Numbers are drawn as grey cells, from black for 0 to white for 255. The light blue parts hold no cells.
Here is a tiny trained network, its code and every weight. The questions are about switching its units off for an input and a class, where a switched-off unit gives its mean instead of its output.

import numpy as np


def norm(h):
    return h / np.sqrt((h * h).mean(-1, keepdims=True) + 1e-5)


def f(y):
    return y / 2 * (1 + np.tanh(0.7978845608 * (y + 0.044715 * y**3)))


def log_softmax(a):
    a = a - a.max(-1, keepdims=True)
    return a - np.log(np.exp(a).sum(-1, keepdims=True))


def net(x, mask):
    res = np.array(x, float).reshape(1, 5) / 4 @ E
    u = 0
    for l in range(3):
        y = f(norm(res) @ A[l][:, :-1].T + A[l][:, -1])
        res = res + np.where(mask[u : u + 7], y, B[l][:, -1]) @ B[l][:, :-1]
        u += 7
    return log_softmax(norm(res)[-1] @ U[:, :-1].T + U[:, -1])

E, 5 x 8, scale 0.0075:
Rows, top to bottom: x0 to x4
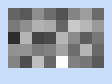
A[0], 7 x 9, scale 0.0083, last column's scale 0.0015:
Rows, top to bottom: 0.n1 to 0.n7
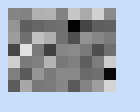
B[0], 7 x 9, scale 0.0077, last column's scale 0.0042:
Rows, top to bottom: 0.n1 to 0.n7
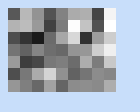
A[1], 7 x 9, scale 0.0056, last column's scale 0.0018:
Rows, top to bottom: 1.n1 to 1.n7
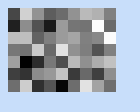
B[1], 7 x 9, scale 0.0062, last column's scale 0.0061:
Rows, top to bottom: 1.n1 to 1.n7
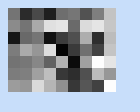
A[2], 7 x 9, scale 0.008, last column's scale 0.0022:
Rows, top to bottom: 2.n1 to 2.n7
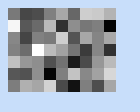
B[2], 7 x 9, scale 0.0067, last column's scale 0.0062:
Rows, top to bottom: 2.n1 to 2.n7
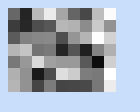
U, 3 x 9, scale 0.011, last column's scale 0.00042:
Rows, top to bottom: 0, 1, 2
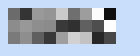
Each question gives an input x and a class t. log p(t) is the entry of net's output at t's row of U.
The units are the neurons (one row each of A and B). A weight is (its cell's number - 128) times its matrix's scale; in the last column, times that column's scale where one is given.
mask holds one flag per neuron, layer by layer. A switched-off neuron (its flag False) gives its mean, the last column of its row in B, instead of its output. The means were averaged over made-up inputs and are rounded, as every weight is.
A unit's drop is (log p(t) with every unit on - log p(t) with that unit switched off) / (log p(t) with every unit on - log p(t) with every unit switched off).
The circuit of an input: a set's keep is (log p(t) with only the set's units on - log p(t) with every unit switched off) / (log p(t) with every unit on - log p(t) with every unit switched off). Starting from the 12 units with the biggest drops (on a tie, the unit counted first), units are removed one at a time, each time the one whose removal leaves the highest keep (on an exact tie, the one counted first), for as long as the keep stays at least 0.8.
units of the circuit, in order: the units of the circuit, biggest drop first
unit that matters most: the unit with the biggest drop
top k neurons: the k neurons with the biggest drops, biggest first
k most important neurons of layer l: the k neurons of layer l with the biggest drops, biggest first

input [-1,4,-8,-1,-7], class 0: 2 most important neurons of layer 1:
1.n4, 1.n5
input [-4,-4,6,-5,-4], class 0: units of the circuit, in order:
1.n2
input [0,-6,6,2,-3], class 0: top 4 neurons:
0.n4, 1.n2, 0.n1, 2.n1
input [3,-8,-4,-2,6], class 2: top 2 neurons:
0.n2, 1.n7
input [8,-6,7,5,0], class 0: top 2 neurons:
0.n4, 1.n2
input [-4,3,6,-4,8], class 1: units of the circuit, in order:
1.n4, 2.n4
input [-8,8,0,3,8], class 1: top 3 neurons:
1.n4, 0.n2, 2.n6
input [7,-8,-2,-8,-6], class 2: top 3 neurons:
0.n2, 1.n4, 2.n1
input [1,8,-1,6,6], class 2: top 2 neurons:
0.n1, 1.n7
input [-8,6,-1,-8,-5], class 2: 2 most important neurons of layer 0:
0.n1, 0.n6
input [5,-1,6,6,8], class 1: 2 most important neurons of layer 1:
1.n4, 1.n6
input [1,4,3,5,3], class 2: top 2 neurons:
1.n5, 0.n3
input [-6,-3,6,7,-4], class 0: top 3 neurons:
0.n4, 1.n2, 1.n4
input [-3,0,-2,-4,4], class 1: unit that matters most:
0.n4
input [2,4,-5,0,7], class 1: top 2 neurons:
1.n4, 0.n2
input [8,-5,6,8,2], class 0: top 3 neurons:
0.n4, 1.n2, 0.n1
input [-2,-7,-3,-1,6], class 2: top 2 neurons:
0.n2, 1.n7
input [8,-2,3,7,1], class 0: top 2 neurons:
0.n4, 0.n1
